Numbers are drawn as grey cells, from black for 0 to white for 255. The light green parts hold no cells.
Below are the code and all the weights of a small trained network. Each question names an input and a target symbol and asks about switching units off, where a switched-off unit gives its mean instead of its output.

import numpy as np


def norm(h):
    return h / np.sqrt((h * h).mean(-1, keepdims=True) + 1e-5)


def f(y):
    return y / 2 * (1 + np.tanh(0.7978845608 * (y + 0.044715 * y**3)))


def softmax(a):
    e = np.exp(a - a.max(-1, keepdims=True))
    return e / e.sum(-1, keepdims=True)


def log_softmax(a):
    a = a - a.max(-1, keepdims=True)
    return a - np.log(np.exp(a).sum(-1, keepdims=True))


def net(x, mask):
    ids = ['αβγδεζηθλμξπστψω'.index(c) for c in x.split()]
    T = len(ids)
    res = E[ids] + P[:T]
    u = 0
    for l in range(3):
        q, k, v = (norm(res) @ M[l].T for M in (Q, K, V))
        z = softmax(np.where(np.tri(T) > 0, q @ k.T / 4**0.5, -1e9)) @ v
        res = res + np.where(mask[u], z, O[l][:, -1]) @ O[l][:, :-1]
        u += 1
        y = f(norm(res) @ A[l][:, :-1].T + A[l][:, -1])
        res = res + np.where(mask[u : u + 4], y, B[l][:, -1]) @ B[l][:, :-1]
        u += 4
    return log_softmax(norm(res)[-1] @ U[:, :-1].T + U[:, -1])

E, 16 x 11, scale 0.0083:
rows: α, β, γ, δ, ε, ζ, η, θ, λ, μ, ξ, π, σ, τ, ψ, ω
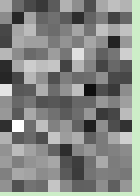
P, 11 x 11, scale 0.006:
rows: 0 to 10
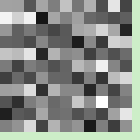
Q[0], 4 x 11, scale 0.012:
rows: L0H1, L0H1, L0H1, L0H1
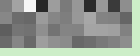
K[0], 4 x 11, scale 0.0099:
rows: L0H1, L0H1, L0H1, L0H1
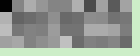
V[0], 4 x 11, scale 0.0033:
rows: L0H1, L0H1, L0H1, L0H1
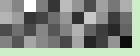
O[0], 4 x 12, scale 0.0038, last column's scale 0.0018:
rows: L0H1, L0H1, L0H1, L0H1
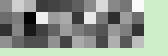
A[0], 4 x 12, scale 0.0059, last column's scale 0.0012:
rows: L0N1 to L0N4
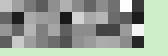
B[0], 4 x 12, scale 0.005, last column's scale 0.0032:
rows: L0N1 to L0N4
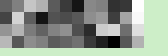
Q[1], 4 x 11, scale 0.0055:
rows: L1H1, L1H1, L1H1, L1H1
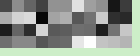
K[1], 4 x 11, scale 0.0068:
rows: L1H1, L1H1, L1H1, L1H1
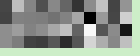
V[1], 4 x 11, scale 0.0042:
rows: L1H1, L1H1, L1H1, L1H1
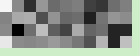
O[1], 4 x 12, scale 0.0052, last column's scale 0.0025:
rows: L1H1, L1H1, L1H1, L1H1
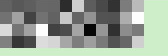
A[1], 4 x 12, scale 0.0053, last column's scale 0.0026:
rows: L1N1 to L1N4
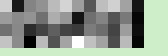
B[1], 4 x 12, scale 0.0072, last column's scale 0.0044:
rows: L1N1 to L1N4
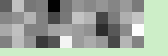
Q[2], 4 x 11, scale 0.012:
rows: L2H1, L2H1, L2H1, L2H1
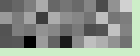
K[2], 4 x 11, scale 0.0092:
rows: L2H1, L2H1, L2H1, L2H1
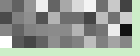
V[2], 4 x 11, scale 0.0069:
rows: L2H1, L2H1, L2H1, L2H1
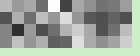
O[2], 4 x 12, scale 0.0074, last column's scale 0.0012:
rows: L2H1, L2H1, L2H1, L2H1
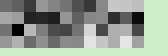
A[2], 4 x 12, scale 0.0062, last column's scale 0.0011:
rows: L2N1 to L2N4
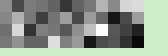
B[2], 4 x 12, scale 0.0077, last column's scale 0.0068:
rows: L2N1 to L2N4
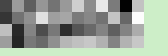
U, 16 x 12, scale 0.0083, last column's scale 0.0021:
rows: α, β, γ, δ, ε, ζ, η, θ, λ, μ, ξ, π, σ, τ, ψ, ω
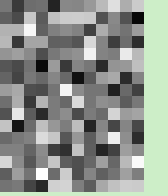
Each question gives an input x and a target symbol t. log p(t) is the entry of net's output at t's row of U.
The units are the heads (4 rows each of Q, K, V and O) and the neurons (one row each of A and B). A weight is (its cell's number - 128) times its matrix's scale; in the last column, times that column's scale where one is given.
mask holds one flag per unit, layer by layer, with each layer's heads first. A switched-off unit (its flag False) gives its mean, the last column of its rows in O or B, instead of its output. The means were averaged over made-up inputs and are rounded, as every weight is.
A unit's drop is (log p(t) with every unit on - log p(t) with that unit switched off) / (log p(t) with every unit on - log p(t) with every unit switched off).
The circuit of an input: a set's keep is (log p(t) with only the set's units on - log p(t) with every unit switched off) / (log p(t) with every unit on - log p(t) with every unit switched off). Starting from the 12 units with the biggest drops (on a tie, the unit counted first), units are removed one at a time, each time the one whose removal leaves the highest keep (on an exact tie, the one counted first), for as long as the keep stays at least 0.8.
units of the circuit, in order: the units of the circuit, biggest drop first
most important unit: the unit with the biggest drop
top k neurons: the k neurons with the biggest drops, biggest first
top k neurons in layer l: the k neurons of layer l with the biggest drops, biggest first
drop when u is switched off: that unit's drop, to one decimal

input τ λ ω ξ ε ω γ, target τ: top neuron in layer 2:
L2N3
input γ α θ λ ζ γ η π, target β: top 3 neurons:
L0N1, L1N2, L2N2
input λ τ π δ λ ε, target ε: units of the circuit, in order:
L1N4, L0N2
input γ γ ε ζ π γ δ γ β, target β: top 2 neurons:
L0N2, L0N1
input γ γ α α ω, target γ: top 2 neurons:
L1N2, L2N2
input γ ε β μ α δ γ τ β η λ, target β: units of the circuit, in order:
L2N2, L2H1
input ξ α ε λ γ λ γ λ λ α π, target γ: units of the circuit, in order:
L0N1, L0H1
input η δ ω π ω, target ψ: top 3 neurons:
L1N2, L0N1, L2N2
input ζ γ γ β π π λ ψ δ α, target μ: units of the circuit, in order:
L1H1, L2N4
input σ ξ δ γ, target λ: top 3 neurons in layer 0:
L0N4, L0N1, L0N2
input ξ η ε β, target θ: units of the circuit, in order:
L2H1, L1N3
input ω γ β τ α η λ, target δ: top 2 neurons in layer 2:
L2N3, L2N2
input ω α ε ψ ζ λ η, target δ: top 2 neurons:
L1N1, L0N2
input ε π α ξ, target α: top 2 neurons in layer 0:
L0N2, L0N4
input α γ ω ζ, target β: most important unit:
L2H1
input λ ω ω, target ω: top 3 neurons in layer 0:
L0N2, L0N4, L0N1
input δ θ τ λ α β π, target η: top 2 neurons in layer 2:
L2N3, L2N2
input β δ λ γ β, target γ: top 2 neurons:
L1N2, L2N2
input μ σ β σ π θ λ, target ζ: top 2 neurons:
L0N3, L1N3
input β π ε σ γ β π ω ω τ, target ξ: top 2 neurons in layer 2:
L2N4, L2N2
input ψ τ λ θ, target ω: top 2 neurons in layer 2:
L2N4, L2N3
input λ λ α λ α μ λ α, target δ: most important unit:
L0N1
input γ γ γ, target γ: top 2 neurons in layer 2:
L2N2, L2N4
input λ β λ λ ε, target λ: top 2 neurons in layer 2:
L2N1, L2N2
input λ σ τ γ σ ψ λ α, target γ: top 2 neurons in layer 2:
L2N2, L2N4
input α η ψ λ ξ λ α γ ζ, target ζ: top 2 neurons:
L0N2, L2N3
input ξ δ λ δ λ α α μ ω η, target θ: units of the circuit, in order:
L2H1
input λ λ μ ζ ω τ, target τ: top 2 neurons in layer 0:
L0N2, L0N1
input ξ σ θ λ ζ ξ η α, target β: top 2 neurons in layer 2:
L2N2, L2N4
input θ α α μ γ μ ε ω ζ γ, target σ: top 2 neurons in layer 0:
L0N4, L0N2
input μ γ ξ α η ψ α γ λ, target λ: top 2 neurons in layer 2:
L2N1, L2N4
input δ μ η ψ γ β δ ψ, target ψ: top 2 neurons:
L1N2, L2N2
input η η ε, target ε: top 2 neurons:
L1N4, L0N2
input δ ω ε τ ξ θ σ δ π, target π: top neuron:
L0N1
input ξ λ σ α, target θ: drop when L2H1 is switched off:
0.9
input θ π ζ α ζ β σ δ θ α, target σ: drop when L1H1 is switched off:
0.5
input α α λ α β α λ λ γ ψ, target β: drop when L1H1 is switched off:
0.3
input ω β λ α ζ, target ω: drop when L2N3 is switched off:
0.0
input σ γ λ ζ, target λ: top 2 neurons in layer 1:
L1N2, L1N4
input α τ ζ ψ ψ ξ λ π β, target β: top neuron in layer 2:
L2N4
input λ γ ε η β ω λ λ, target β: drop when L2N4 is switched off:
0.1
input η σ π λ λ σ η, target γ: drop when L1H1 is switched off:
0.9
